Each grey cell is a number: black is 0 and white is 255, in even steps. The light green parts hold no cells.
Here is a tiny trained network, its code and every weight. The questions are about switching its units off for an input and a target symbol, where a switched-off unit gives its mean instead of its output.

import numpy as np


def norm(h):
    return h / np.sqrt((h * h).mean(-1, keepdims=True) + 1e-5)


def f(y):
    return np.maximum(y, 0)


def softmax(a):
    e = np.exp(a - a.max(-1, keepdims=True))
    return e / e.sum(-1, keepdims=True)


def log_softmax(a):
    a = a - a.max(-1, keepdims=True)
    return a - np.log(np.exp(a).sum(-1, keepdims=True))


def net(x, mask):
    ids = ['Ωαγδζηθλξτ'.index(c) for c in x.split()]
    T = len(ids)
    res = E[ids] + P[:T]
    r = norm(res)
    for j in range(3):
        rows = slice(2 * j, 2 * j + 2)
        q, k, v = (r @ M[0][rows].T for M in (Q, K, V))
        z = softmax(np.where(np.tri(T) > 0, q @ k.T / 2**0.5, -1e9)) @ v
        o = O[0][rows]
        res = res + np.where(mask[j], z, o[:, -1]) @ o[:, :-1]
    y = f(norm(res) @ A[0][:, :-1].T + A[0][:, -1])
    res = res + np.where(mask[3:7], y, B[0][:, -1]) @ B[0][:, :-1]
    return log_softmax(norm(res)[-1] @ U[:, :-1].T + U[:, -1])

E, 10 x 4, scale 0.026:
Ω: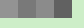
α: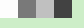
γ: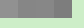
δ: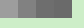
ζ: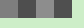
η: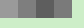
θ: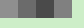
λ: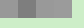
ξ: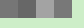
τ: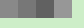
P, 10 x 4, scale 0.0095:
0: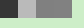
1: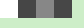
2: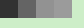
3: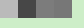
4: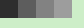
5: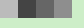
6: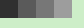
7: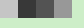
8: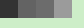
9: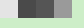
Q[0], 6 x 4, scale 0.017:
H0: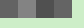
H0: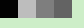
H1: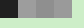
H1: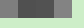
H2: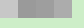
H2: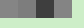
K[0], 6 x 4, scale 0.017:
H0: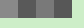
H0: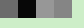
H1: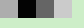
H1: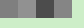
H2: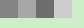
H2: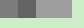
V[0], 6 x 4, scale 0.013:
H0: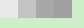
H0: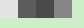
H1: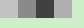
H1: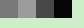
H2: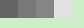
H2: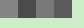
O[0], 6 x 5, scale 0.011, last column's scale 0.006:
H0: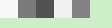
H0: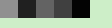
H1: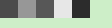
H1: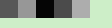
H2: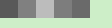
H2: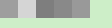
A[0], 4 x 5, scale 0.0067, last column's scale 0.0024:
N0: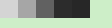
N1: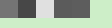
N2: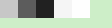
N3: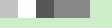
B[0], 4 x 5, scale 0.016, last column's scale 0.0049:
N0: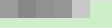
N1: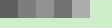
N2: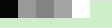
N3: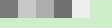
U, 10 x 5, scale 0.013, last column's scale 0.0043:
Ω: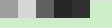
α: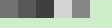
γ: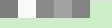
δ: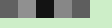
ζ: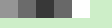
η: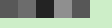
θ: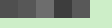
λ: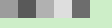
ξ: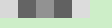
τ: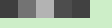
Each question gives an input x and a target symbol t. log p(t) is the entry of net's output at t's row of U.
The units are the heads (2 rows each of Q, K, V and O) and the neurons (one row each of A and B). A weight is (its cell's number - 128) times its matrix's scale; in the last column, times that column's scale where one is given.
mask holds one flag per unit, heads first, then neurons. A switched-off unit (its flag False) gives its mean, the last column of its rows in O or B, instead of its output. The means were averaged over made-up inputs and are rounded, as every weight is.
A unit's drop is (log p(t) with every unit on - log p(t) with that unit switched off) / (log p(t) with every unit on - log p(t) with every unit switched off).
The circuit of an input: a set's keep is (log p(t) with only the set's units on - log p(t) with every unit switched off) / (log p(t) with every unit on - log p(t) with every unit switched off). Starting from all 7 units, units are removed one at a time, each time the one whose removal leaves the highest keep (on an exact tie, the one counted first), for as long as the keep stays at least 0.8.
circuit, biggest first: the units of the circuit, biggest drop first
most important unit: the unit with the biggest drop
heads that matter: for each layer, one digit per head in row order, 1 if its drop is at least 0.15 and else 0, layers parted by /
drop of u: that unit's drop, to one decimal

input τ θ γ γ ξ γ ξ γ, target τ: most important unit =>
H0
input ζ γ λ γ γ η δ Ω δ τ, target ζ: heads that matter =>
110
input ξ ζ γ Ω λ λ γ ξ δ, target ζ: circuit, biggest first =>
H0; N2
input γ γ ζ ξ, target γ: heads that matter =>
100
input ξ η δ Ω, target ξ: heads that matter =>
010
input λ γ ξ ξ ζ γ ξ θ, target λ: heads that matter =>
010
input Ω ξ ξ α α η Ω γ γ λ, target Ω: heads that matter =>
010
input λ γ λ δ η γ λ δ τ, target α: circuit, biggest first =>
H1; H0
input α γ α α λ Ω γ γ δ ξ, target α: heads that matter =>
100
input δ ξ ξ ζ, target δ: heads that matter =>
010
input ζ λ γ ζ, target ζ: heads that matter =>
100
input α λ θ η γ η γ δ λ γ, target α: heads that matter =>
100
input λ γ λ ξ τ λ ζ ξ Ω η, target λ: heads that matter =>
010
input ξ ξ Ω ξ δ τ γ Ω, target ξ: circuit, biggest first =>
H1
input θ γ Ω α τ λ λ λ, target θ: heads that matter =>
100
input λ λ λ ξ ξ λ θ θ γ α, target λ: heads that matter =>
110
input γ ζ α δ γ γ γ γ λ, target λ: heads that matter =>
011
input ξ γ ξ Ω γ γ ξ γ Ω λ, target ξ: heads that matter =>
010
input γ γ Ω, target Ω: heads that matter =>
101
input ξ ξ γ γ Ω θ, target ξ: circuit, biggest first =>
H1
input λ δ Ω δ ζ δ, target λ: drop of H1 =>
0.3
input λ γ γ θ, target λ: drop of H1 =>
0.4
